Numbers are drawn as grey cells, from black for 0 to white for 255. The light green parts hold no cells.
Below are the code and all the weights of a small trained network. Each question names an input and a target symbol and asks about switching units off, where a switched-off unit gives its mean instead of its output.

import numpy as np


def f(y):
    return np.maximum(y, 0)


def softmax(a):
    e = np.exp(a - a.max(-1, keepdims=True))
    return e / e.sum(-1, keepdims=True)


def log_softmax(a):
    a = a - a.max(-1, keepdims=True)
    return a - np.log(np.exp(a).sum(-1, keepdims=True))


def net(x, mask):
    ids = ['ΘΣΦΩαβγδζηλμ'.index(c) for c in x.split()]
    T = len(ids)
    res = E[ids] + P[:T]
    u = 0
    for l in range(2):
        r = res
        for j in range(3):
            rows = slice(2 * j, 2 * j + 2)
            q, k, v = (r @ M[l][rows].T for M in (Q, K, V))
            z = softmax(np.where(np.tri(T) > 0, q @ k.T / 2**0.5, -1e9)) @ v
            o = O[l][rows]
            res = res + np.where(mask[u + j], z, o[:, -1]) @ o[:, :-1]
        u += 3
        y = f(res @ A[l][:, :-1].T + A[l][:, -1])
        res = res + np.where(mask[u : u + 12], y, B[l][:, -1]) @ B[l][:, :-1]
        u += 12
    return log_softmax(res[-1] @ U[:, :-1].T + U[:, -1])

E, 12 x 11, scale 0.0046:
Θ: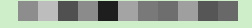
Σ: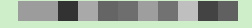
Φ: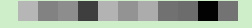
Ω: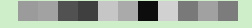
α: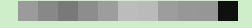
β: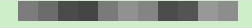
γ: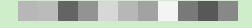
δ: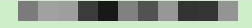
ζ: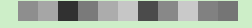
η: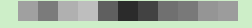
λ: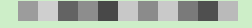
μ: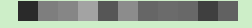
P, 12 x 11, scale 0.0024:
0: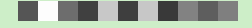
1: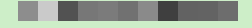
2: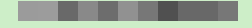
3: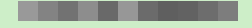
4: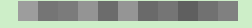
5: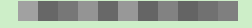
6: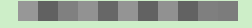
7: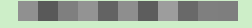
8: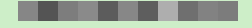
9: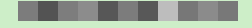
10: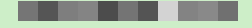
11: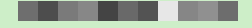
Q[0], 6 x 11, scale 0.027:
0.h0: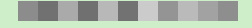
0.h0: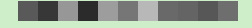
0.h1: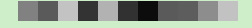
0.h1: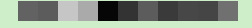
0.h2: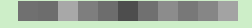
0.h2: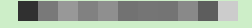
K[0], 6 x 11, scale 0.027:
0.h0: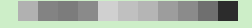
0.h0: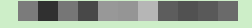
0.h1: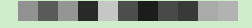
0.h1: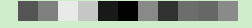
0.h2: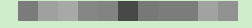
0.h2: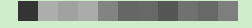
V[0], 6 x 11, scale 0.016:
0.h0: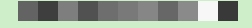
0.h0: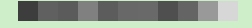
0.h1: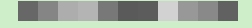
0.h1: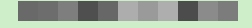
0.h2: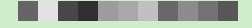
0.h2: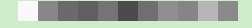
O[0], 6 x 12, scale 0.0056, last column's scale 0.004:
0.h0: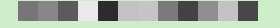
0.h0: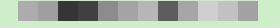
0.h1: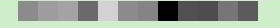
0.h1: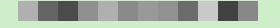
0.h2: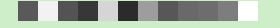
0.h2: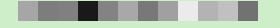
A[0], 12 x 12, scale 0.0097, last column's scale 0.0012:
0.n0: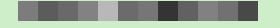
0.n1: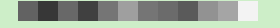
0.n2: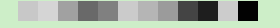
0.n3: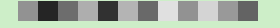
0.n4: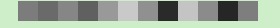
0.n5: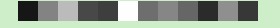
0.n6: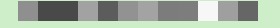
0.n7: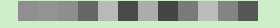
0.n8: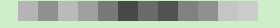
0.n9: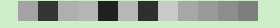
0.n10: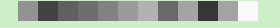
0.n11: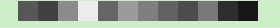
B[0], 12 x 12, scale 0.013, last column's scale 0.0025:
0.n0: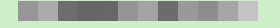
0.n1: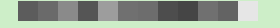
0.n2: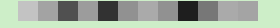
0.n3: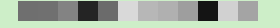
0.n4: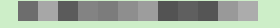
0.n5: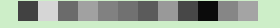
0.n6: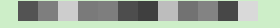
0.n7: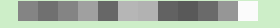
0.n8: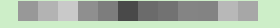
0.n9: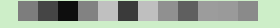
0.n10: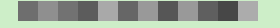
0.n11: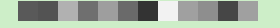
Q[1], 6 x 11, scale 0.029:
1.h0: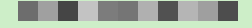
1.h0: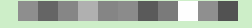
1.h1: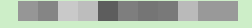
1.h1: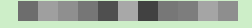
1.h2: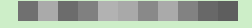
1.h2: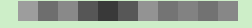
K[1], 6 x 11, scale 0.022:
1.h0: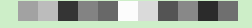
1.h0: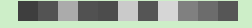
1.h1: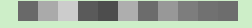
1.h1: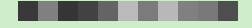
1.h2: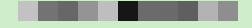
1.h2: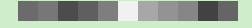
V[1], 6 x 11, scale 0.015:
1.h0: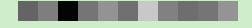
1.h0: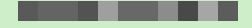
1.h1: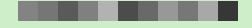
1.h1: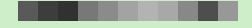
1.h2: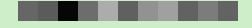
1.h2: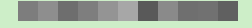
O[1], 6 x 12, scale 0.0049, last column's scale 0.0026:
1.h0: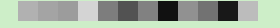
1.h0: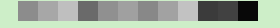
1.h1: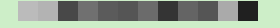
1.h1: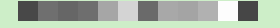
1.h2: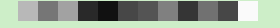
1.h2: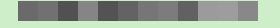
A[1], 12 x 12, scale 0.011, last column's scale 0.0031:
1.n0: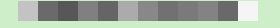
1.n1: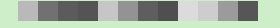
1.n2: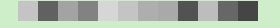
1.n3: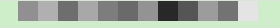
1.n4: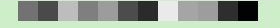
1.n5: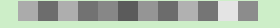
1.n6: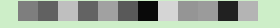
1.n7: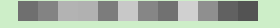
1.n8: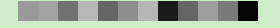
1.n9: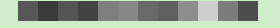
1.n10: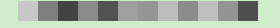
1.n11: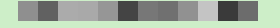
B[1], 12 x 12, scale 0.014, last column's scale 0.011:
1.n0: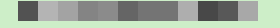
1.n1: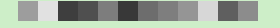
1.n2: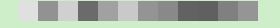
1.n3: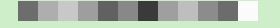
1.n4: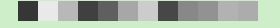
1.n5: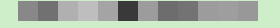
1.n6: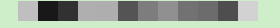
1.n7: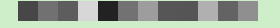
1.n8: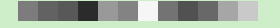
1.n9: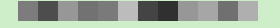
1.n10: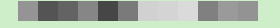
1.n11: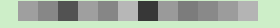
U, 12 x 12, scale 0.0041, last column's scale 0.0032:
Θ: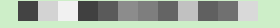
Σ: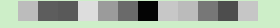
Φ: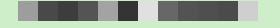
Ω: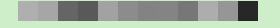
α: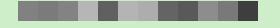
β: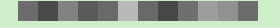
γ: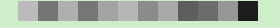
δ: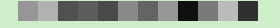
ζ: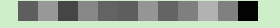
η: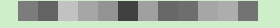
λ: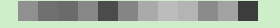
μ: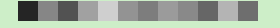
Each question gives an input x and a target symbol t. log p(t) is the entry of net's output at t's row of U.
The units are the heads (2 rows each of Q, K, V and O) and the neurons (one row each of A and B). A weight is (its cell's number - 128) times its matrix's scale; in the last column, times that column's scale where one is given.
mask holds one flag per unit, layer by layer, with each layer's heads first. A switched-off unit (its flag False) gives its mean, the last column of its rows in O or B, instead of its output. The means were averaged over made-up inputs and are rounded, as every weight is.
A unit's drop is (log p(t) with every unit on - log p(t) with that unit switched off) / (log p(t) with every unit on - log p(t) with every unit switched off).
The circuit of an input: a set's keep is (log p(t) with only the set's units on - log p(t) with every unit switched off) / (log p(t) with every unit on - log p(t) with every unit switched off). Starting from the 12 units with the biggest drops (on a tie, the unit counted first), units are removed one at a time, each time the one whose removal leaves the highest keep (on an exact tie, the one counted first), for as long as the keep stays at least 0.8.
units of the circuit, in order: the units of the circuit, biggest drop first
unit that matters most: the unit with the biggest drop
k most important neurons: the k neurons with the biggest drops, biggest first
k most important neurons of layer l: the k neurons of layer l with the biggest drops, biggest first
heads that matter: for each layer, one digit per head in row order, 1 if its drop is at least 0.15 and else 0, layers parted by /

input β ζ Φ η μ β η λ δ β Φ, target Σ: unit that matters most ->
0.n9
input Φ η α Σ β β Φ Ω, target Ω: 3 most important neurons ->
(0.n8, 1.n1, 1.n2)
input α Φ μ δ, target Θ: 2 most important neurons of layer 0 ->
(0.n6, 0.n11)
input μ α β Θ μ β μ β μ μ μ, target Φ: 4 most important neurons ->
(1.n6, 0.n11, 1.n4, 1.n3)
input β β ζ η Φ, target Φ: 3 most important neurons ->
(0.n8, 1.n3, 1.n6)
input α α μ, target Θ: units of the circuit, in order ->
(1.n3, 1.h0, 0.h2)
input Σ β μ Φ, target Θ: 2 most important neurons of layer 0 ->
(0.n2, 0.n6)
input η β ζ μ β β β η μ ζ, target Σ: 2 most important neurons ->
(0.n9, 0.n7)
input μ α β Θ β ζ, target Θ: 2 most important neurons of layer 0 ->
(0.n6, 0.n4)
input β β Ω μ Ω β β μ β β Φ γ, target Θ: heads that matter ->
010 / 100
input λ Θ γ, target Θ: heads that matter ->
011 / 100
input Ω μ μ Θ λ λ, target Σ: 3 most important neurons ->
(1.n4, 0.n7, 0.n0)
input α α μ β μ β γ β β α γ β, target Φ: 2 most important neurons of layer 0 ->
(0.n6, 0.n1)
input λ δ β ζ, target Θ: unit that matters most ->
0.n4
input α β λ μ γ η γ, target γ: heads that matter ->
110 / 111
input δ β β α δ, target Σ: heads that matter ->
110 / 101
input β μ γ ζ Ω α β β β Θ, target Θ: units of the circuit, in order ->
(0.n6, 1.n6, 1.h0)
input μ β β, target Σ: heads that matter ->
111 / 100
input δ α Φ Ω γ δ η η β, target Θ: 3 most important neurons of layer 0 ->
(0.n9, 0.n4, 0.n7)
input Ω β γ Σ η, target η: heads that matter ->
010 / 000
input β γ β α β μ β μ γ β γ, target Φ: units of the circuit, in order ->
(1.n3)
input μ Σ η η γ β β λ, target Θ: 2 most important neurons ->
(0.n9, 1.n6)
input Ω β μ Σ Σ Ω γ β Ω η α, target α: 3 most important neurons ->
(0.n8, 1.n7, 1.n8)
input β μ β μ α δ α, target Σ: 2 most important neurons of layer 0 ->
(0.n11, 0.n4)
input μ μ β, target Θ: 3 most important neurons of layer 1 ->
(1.n3, 1.n6, 1.n0)
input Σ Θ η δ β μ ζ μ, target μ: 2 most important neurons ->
(0.n8, 0.n5)
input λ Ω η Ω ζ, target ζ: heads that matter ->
010 / 001
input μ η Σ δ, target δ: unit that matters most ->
0.n2
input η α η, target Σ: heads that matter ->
011 / 010
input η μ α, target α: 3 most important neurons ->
(1.n7, 0.n8, 1.n8)
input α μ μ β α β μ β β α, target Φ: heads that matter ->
100 / 100
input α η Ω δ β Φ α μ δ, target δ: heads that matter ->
010 / 100
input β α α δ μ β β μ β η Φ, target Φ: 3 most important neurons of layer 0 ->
(0.n8, 0.n2, 0.n7)
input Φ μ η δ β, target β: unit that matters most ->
0.h1
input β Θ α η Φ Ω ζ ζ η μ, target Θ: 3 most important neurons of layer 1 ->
(1.n6, 1.n11, 1.n3)
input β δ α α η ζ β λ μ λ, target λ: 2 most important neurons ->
(1.n10, 0.n8)
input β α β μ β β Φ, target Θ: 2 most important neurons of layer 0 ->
(0.n6, 0.n2)
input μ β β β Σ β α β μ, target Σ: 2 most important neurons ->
(0.n11, 0.n7)
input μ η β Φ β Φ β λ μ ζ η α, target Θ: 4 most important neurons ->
(0.n9, 0.n4, 1.n3, 1.n6)
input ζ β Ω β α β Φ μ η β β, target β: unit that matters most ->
0.n8
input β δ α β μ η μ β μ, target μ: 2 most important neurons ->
(0.n5, 0.n8)
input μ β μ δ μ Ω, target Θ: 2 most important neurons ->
(0.n6, 0.n4)
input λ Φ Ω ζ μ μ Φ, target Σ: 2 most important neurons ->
(1.n4, 1.n8)
